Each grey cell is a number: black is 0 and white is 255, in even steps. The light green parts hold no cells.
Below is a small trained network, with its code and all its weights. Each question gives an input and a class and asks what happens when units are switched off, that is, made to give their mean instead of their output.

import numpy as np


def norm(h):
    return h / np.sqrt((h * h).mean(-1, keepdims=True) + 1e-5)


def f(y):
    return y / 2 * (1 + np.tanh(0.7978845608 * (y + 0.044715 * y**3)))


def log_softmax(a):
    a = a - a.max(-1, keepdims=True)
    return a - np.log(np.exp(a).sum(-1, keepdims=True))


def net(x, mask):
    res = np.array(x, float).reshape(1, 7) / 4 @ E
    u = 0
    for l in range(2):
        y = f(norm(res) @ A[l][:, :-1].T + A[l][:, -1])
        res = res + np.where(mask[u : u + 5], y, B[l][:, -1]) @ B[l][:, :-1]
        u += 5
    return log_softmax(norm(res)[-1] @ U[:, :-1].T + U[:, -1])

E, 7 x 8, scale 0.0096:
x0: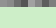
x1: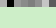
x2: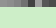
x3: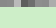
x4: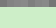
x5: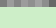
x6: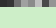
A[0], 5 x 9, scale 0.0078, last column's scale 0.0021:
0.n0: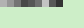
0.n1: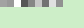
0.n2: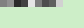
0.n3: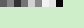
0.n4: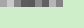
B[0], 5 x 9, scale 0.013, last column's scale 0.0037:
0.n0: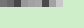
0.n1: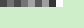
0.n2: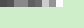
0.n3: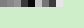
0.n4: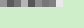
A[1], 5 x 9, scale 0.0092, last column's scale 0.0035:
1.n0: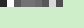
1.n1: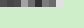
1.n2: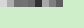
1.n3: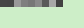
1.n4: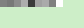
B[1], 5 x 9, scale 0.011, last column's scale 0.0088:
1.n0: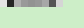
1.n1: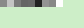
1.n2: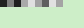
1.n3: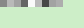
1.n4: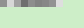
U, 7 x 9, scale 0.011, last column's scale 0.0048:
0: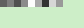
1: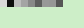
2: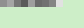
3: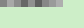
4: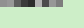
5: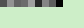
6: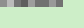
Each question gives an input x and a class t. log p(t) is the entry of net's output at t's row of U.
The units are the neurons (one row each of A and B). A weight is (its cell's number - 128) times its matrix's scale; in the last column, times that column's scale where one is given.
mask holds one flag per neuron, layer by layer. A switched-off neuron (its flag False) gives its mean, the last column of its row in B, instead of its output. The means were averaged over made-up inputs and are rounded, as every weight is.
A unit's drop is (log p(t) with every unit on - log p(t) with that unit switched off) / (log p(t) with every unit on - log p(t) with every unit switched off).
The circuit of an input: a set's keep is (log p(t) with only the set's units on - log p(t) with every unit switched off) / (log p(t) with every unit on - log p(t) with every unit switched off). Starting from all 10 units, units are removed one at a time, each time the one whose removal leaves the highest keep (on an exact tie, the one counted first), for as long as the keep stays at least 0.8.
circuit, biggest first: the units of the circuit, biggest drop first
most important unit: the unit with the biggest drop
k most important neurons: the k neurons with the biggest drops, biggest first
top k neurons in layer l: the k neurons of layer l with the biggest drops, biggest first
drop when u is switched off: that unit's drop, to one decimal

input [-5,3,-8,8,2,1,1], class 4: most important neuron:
[0.n3]
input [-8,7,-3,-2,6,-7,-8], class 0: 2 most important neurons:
[1.n2, 0.n2]
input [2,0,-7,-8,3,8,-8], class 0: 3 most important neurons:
[1.n2, 0.n1, 1.n1]
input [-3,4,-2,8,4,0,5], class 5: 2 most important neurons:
[0.n1, 1.n0]
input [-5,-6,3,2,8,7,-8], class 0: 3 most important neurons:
[1.n2, 0.n3, 1.n1]
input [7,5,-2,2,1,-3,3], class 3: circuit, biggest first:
[1.n0, 0.n0]
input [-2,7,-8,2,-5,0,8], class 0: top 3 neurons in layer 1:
[1.n3, 1.n0, 1.n1]
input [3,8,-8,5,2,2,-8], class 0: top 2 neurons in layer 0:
[0.n2, 0.n0]
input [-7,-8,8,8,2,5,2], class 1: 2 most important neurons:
[1.n0, 0.n3]
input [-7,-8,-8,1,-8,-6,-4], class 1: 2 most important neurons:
[1.n0, 1.n1]
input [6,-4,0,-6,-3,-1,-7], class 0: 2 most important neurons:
[1.n2, 0.n1]
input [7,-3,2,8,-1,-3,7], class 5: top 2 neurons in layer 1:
[1.n1, 1.n2]
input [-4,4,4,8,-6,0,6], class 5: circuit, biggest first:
[0.n1, 1.n0]
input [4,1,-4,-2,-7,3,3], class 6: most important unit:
0.n2
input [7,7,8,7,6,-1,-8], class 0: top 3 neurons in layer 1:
[1.n2, 1.n1, 1.n0]
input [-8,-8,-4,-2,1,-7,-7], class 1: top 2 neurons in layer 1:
[1.n0, 1.n3]
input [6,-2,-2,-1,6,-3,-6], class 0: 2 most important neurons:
[1.n2, 0.n1]
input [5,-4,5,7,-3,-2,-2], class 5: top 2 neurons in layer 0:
[0.n1, 0.n3]
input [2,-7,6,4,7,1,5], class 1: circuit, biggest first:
[1.n0, 0.n3]
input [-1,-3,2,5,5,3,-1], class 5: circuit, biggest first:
[0.n1]
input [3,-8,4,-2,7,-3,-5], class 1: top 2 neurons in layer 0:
[0.n3, 0.n1]
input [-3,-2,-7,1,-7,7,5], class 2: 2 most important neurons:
[0.n3, 1.n4]
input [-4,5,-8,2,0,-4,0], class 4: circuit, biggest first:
[0.n3, 1.n0]
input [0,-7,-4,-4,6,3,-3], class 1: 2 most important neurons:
[1.n0, 0.n1]
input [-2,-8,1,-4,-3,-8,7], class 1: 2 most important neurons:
[1.n0, 1.n2]
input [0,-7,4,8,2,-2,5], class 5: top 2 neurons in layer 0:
[0.n1, 0.n4]
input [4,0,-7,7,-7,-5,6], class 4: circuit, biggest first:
[0.n3]
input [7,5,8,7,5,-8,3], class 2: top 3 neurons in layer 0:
[0.n1, 0.n3, 0.n4]
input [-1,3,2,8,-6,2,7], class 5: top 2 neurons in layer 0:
[0.n1, 0.n0]
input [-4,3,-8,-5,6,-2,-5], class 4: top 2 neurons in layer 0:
[0.n3, 0.n1]
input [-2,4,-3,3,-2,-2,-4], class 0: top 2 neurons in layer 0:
[0.n2, 0.n4]
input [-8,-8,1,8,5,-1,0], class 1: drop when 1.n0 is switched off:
0.8
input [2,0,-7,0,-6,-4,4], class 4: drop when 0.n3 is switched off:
0.8
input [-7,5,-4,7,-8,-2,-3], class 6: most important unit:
1.n0
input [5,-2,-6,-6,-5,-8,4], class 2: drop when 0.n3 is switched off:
0.1
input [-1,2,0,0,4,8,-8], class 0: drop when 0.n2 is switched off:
0.0
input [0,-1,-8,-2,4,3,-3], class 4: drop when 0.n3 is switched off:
1.0
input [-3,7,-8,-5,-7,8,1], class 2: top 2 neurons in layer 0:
[0.n3, 0.n4]
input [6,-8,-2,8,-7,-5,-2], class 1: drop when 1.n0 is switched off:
0.8
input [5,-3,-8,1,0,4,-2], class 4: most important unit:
0.n3
